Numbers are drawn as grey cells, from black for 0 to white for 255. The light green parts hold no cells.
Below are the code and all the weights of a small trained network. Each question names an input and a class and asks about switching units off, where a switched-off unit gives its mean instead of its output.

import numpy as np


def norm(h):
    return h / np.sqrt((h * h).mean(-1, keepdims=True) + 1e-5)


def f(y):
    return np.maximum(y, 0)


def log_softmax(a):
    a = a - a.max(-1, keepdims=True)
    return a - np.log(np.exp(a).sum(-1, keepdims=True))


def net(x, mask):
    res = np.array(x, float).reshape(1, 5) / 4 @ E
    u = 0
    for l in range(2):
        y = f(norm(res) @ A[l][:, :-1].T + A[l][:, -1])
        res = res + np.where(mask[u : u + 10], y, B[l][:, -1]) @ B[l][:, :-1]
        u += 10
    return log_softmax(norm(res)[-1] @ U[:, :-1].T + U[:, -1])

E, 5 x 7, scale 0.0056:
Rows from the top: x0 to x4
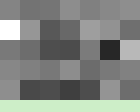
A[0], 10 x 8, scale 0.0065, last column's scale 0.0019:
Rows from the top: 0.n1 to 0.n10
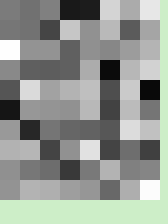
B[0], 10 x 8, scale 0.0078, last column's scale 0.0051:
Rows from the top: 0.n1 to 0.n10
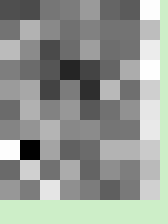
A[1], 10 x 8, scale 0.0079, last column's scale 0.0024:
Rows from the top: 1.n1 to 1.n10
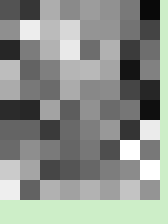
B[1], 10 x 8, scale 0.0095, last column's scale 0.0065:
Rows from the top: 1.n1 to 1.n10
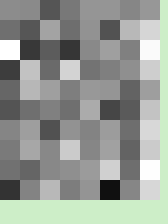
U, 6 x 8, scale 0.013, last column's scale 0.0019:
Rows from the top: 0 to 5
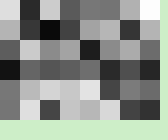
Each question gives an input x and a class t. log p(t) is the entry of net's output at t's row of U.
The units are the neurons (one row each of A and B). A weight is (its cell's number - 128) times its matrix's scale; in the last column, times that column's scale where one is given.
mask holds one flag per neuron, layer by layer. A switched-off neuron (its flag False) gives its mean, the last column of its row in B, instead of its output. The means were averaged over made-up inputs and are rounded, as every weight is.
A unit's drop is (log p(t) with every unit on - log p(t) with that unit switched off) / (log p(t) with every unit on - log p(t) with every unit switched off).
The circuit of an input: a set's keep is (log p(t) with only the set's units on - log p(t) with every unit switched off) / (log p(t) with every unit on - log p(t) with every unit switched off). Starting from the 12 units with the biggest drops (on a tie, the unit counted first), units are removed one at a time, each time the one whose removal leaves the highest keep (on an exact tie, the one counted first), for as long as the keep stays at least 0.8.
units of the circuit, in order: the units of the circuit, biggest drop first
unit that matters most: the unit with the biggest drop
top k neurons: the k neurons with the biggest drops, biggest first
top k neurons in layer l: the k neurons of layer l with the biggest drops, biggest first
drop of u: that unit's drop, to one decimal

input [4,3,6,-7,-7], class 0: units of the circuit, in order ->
[0.n8]
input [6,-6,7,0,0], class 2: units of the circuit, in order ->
[0.n6; 1.n8]
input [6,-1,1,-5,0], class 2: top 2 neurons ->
[0.n6; 0.n3]
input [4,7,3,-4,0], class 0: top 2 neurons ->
[0.n8; 1.n10]
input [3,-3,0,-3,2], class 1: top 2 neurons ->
[0.n4; 1.n3]
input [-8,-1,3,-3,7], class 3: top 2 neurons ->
[1.n3; 0.n1]
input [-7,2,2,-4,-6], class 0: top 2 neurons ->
[0.n8; 0.n5]
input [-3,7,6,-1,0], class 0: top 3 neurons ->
[0.n8; 1.n10; 0.n5]
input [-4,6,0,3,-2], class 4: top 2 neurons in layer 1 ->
[1.n10; 1.n3]
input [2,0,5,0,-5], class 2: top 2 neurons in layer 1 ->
[1.n3; 1.n8]
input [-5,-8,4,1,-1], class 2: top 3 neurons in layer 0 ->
[0.n6; 0.n1; 0.n5]
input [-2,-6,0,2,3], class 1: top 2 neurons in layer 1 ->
[1.n3; 1.n10]
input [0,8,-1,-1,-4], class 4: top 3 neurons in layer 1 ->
[1.n10; 1.n3; 1.n4]
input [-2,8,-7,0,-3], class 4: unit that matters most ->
1.n10
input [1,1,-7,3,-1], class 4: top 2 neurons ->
[1.n4; 0.n6]
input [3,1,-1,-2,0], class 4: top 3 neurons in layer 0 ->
[0.n4; 0.n5; 0.n1]
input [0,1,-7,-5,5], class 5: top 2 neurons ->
[1.n4; 0.n6]
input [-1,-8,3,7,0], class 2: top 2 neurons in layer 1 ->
[1.n8; 1.n10]
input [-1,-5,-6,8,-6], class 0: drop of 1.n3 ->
0.1
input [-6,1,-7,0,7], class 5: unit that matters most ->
1.n4
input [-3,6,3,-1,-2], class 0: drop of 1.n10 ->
0.2
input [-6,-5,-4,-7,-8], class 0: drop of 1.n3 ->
0.2
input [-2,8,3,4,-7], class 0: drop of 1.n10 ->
0.1
